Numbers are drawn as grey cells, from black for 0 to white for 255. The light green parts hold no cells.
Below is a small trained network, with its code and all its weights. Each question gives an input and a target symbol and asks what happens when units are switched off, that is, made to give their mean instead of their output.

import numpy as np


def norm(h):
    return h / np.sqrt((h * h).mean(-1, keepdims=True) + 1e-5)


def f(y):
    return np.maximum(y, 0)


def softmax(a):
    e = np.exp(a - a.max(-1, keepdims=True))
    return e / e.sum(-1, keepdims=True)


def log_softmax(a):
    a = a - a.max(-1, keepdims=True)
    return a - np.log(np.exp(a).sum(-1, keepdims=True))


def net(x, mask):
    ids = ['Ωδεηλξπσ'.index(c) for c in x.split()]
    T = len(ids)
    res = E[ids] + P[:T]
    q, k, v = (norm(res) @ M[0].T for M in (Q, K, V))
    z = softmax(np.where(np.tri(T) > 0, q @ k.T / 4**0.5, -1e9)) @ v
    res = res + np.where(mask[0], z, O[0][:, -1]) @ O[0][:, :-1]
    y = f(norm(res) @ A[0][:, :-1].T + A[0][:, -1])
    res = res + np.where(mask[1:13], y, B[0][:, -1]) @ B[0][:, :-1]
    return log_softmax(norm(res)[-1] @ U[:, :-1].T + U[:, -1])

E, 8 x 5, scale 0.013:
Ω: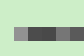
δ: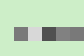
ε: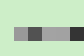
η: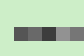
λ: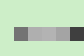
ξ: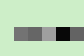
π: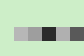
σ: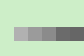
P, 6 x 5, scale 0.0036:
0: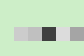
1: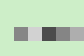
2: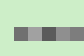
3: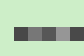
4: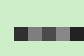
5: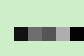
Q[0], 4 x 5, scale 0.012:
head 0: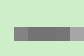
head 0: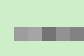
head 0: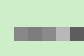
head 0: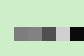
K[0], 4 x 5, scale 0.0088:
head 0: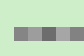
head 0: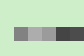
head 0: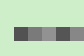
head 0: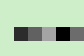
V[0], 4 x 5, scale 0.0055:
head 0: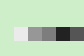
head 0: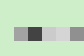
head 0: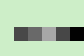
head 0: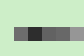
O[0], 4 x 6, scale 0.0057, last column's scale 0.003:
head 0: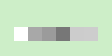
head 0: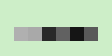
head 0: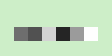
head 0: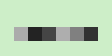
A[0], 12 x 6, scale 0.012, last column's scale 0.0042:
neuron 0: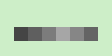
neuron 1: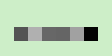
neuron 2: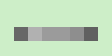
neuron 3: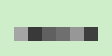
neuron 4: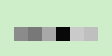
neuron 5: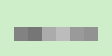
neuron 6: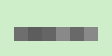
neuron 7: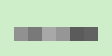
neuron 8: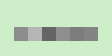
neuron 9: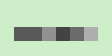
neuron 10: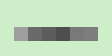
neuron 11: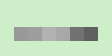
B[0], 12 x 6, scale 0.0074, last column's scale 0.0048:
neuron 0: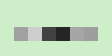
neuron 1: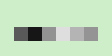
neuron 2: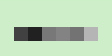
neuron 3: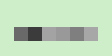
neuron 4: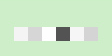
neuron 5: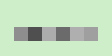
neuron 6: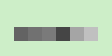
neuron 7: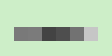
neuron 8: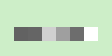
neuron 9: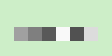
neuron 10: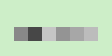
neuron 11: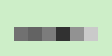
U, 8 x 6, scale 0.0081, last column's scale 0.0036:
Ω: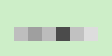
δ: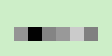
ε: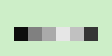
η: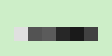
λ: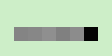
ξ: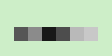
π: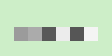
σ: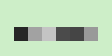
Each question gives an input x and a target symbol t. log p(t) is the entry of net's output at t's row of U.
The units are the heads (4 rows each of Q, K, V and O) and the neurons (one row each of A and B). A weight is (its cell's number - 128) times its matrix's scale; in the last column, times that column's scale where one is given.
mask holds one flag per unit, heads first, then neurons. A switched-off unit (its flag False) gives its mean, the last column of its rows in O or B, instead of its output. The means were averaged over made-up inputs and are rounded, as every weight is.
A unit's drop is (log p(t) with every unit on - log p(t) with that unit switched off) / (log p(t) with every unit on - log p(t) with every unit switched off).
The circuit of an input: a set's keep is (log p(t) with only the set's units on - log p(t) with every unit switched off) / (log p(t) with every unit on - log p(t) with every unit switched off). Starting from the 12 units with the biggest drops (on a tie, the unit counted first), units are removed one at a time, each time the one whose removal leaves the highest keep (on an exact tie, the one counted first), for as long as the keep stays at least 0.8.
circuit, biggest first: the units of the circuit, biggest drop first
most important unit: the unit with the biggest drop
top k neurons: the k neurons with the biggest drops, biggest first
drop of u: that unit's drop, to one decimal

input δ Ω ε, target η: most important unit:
neuron 7
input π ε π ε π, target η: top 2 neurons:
[neuron 9; neuron 6]
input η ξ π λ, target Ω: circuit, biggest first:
[head 0; neuron 4]
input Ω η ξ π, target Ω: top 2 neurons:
[neuron 9; neuron 2]
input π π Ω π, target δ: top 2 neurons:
[neuron 9; neuron 3]
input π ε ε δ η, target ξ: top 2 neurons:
[neuron 0; neuron 6]
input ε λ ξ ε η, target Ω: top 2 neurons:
[neuron 4; neuron 0]
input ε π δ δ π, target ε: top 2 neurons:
[neuron 8; neuron 9]
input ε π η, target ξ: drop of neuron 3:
0.0
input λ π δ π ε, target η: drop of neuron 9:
-0.2
